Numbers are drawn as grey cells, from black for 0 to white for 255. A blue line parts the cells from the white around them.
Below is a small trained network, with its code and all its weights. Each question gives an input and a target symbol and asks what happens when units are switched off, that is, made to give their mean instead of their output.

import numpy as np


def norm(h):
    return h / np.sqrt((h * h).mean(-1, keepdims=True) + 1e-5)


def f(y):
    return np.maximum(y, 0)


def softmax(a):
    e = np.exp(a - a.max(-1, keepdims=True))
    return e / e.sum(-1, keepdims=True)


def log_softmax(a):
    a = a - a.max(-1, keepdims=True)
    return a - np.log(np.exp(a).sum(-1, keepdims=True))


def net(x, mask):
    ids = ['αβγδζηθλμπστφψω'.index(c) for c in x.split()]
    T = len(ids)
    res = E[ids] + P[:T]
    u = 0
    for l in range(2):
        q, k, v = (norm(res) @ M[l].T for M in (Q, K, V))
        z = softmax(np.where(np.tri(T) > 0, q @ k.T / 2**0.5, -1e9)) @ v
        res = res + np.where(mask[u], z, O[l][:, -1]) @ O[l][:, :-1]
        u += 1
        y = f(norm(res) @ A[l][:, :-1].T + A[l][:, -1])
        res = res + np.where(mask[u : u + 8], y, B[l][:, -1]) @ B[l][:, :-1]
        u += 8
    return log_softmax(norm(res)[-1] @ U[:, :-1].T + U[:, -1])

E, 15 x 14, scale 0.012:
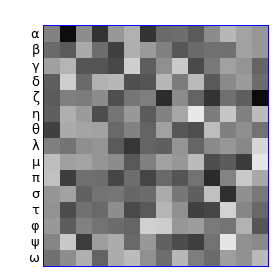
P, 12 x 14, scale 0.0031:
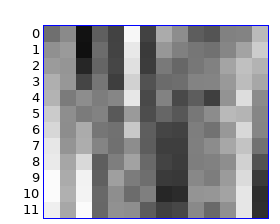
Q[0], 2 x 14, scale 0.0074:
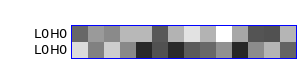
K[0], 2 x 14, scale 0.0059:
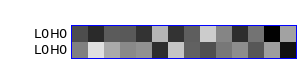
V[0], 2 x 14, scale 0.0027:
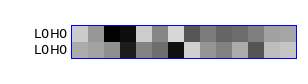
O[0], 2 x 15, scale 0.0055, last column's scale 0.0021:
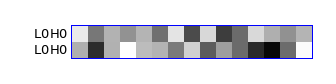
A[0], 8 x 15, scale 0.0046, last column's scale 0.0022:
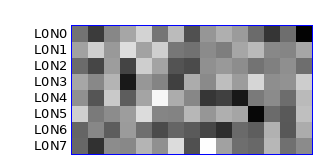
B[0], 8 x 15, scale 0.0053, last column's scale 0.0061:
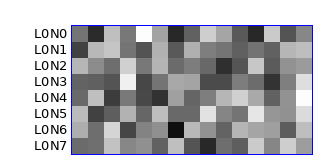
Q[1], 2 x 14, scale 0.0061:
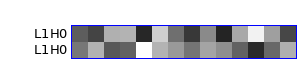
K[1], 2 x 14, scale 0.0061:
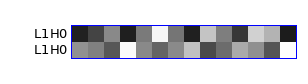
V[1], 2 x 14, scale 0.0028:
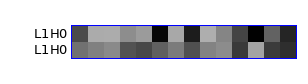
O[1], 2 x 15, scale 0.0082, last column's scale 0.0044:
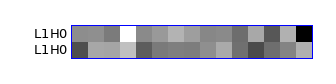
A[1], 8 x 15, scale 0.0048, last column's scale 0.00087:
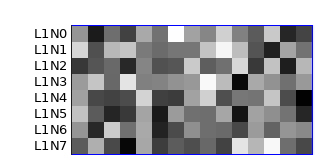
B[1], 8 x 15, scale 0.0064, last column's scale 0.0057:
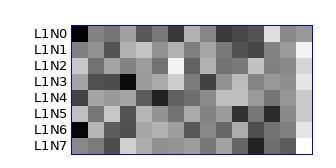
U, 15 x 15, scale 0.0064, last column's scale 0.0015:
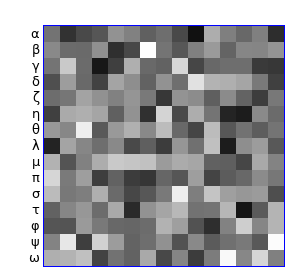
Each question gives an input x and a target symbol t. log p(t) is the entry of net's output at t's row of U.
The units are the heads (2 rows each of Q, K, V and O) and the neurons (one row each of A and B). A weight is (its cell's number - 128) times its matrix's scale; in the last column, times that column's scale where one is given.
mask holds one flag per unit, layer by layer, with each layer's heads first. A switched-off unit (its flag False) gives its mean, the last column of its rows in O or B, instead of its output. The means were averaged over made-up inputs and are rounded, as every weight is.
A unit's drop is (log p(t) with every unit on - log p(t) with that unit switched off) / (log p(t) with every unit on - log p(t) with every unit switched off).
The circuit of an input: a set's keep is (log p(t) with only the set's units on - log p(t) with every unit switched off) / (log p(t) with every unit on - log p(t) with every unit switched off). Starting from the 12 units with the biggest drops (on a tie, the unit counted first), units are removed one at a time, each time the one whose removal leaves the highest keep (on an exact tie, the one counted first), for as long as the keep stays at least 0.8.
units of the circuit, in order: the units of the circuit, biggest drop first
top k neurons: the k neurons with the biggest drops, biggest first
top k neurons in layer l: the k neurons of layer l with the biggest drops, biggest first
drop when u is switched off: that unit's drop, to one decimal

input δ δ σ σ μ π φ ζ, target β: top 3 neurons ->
L1N3; L1N5; L0N5
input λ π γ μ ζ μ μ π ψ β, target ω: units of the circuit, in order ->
L0H0; L1H0; L1N7
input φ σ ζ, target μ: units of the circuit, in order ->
L1H0; L0H0; L1N3
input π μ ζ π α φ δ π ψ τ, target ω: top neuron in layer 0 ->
L0N6
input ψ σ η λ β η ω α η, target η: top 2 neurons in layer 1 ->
L1N2; L1N3
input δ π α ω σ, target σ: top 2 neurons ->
L0N5; L1N4
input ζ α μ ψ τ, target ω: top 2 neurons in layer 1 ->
L1N7; L1N1
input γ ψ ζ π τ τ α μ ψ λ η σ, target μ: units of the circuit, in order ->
L1H0; L0N5
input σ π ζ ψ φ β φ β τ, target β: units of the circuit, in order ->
L1H0; L1N3; L1N5
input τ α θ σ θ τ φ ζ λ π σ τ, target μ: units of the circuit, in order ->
L1H0; L1N3
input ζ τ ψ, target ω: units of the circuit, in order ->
L1H0; L0H0; L0N1; L1N7
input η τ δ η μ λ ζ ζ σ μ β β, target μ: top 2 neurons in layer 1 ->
L1N1; L1N4
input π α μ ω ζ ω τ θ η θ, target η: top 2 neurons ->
L0N5; L1N3
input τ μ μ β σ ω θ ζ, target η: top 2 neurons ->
L0N6; L1N2
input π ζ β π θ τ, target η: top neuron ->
L0N5
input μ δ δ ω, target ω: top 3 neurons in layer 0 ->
L0N7; L0N4; L0N2
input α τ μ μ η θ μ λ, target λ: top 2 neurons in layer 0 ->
L0N4; L0N3
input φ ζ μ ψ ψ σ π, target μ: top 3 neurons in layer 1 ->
L1N1; L1N4; L1N3
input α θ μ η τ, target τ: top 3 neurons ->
L1N2; L1N4; L1N3
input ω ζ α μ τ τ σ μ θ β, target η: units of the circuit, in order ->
L0H0
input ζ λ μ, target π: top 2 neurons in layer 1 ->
L1N6; L1N7
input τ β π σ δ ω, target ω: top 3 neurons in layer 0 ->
L0N4; L0N7; L0N2
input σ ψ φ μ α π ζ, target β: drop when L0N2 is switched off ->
0.1
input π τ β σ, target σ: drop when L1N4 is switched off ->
0.2
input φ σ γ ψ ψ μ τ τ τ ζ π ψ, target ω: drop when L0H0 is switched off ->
0.5
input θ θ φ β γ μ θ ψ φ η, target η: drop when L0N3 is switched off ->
0.4
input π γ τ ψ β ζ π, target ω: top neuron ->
L1N7
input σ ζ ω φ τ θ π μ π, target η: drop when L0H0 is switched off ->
0.6
